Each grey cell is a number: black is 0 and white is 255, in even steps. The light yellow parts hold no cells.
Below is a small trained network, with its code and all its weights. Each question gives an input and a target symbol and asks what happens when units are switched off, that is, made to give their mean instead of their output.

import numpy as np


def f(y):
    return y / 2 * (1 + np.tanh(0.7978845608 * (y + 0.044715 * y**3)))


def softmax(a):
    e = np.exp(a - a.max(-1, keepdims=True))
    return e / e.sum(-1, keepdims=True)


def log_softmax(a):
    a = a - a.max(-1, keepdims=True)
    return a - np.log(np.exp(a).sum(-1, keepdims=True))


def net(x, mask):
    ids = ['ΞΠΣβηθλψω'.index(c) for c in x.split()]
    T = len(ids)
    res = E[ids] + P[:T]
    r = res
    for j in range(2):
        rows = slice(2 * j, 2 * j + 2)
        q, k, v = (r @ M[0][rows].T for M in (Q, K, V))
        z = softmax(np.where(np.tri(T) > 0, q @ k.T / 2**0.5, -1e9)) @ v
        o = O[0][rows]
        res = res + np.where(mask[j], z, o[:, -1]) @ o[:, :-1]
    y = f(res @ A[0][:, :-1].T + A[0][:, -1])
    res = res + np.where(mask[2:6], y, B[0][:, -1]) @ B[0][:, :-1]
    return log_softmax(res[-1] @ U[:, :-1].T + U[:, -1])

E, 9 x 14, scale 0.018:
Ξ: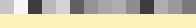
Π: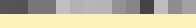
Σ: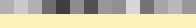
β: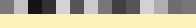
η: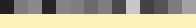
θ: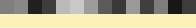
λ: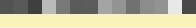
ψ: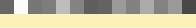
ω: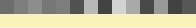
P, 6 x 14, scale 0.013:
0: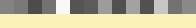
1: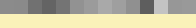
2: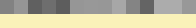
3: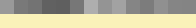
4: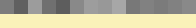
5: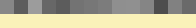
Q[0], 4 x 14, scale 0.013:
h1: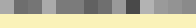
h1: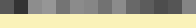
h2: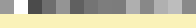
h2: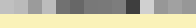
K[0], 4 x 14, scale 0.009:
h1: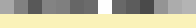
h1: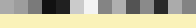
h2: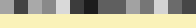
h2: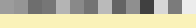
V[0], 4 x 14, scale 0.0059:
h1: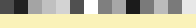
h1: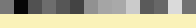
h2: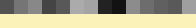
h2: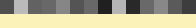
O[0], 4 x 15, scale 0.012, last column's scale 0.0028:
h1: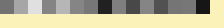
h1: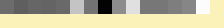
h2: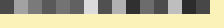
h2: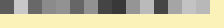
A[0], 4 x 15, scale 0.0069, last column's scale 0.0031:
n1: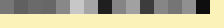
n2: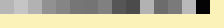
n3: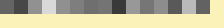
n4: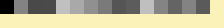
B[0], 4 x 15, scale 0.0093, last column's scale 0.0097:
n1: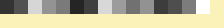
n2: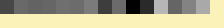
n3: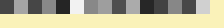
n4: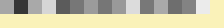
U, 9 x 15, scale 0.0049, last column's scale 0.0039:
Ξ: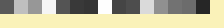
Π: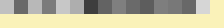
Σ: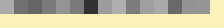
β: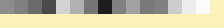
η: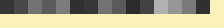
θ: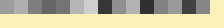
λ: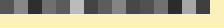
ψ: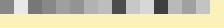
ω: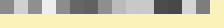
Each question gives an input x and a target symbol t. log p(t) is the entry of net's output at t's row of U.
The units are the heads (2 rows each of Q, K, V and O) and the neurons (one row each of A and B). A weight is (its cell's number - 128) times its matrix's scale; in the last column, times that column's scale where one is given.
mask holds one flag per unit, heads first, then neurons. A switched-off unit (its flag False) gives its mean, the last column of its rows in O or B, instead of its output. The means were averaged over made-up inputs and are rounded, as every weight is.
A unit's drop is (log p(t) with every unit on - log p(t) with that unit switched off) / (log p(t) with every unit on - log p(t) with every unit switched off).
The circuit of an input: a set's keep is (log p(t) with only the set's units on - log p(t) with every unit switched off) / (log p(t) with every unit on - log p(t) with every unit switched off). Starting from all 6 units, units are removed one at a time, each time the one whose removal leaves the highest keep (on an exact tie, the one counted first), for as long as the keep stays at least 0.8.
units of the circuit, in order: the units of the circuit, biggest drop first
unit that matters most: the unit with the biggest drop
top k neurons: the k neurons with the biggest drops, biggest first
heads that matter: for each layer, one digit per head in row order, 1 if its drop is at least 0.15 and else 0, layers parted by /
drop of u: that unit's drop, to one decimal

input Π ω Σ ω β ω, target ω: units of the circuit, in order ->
n1; h2; h1
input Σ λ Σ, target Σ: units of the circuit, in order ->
h2; h1
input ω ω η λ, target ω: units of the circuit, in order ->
h1; h2; n1
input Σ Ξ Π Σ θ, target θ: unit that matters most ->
h2
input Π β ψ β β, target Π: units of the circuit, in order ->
h1; h2
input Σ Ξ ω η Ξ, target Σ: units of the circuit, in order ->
h2; h1
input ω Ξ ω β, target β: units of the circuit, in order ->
h2; n1; h1
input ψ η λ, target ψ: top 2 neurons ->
n1; n2
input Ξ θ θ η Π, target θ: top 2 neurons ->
n1; n2
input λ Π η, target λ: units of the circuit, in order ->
h2; n3
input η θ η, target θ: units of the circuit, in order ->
h2; n1; h1
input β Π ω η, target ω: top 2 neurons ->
n1; n4
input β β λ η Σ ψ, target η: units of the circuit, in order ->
h1; n2
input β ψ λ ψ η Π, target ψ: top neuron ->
n2
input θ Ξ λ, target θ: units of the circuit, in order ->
h2; n1
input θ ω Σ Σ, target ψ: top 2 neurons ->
n1; n2
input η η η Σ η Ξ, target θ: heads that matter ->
01
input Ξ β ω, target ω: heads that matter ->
11
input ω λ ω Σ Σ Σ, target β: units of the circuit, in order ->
h2; n1; h1; n2
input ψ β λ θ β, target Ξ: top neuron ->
n2
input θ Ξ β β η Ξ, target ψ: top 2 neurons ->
n1; n2
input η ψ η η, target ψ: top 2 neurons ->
n2; n1
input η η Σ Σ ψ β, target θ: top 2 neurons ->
n4; n1
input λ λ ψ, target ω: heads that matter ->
10
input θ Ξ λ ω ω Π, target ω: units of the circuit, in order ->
h1; n1; h2; n2
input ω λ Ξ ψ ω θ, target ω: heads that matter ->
01
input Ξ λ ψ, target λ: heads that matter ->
11
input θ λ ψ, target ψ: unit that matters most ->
h1
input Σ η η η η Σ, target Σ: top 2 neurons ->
n3; n1
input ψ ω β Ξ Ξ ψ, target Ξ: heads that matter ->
10
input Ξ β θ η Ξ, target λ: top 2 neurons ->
n2; n3
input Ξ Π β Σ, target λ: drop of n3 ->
0.4
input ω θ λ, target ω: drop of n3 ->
0.0
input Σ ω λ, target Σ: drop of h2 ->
0.5
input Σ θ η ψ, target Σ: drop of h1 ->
0.3
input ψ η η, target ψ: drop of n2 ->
0.1
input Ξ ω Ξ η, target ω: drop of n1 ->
0.4
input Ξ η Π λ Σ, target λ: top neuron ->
n2
